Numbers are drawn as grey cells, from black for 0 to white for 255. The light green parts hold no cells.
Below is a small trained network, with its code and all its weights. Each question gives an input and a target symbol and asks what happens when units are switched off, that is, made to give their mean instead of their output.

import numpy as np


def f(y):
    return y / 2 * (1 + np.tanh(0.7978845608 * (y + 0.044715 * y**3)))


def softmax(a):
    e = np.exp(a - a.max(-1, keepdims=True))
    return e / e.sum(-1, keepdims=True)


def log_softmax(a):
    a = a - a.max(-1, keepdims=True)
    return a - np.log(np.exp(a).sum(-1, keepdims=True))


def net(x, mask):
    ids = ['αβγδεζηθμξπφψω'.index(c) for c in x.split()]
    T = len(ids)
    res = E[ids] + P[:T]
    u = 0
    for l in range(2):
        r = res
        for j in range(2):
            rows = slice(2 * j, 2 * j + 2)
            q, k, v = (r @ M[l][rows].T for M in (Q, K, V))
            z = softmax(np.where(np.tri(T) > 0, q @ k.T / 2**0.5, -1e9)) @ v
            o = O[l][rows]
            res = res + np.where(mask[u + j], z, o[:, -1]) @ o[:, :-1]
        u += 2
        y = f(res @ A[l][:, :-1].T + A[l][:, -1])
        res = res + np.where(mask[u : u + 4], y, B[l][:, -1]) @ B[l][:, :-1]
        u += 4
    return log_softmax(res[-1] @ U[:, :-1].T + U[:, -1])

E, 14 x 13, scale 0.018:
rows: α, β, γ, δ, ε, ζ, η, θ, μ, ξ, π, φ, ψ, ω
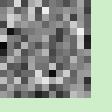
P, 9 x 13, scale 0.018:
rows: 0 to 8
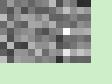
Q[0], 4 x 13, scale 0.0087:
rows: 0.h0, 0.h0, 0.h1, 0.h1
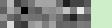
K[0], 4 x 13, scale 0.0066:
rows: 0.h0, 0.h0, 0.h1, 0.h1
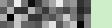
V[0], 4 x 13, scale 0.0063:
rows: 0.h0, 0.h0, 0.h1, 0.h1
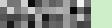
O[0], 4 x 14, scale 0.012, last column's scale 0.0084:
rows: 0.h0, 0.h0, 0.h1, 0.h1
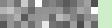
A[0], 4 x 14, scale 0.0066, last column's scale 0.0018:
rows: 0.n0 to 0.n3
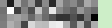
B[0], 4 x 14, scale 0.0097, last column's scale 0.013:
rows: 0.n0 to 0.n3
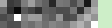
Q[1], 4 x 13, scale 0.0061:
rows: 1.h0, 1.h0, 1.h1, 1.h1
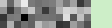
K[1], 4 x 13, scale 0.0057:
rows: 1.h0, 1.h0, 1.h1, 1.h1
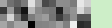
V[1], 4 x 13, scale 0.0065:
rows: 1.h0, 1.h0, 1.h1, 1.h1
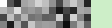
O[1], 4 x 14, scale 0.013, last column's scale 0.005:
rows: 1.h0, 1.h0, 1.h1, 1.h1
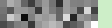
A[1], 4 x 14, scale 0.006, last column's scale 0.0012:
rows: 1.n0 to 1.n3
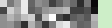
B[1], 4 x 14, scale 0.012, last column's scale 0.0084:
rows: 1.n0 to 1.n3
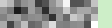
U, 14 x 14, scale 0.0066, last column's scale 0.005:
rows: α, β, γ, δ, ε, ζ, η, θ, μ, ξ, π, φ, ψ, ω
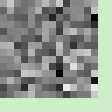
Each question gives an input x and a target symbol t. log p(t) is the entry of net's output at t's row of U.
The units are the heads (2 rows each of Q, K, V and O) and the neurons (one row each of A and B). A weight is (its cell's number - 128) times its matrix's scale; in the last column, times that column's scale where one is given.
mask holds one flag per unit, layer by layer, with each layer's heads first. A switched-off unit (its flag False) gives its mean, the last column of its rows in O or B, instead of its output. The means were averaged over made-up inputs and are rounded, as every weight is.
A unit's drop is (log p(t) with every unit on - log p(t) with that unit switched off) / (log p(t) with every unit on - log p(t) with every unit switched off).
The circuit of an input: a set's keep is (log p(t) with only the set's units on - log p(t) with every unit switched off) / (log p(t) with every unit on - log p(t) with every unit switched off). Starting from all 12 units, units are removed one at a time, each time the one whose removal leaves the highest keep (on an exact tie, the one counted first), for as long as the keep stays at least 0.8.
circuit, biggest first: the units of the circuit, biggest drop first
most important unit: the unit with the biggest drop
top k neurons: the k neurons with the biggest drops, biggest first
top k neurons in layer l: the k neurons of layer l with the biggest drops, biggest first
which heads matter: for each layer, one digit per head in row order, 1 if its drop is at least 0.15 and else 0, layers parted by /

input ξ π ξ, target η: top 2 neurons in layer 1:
(1.n0; 1.n3)
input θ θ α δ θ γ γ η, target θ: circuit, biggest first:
(0.h0; 1.h0)
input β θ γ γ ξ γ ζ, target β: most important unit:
1.h0
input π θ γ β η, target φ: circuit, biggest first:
(0.h0; 1.h0; 0.n3; 1.h1)
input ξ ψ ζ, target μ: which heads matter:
00 / 10
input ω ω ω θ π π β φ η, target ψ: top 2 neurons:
(1.n1; 0.n3)
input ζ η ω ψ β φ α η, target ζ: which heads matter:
10 / 01
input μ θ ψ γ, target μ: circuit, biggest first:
(1.h1; 0.h0; 0.n3; 1.n3)
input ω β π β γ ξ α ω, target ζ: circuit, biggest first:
(0.h0; 1.h1)
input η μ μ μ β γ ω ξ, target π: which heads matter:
10 / 00
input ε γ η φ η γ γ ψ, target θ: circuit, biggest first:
(0.h0; 0.h1)
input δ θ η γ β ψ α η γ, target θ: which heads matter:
00 / 00
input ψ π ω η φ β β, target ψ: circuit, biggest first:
(1.h1; 0.n3)
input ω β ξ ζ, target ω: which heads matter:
11 / 10
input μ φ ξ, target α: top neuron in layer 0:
(0.n3)
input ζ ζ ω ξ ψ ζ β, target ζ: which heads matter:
11 / 11
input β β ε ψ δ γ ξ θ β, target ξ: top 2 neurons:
(1.n2; 0.n1)
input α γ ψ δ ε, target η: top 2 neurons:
(0.n3; 0.n0)
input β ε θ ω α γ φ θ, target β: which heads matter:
00 / 10
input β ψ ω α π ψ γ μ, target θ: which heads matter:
11 / 01
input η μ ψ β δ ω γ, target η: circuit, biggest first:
(1.h0)
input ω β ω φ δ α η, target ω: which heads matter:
11 / 10
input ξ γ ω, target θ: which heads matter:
00 / 01
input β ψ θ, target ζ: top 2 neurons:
(0.n3; 0.n0)
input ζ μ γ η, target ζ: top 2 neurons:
(0.n1; 0.n2)
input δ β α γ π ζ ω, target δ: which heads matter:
10 / 11
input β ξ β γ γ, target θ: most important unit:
1.h1
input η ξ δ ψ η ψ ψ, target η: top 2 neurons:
(0.n1; 0.n2)
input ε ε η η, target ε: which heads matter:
01 / 10
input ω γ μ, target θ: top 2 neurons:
(0.n3; 1.n0)
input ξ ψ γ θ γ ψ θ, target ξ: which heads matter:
11 / 01
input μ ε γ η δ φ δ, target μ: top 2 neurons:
(1.n3; 0.n3)
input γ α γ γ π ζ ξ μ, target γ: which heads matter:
10 / 01
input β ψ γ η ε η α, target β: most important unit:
1.h0
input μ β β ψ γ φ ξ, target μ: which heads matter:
10 / 01
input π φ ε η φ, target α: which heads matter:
11 / 10
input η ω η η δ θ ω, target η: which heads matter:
10 / 11
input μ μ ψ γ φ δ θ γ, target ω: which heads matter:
00 / 11
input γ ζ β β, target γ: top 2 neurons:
(0.n1; 1.n3)
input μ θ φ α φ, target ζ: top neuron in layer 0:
(0.n0)
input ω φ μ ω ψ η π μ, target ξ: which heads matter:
00 / 01
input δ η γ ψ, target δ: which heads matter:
10 / 11
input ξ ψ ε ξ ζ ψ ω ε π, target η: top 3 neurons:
(1.n0; 0.n3; 1.n3)
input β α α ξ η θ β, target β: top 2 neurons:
(0.n1; 0.n2)
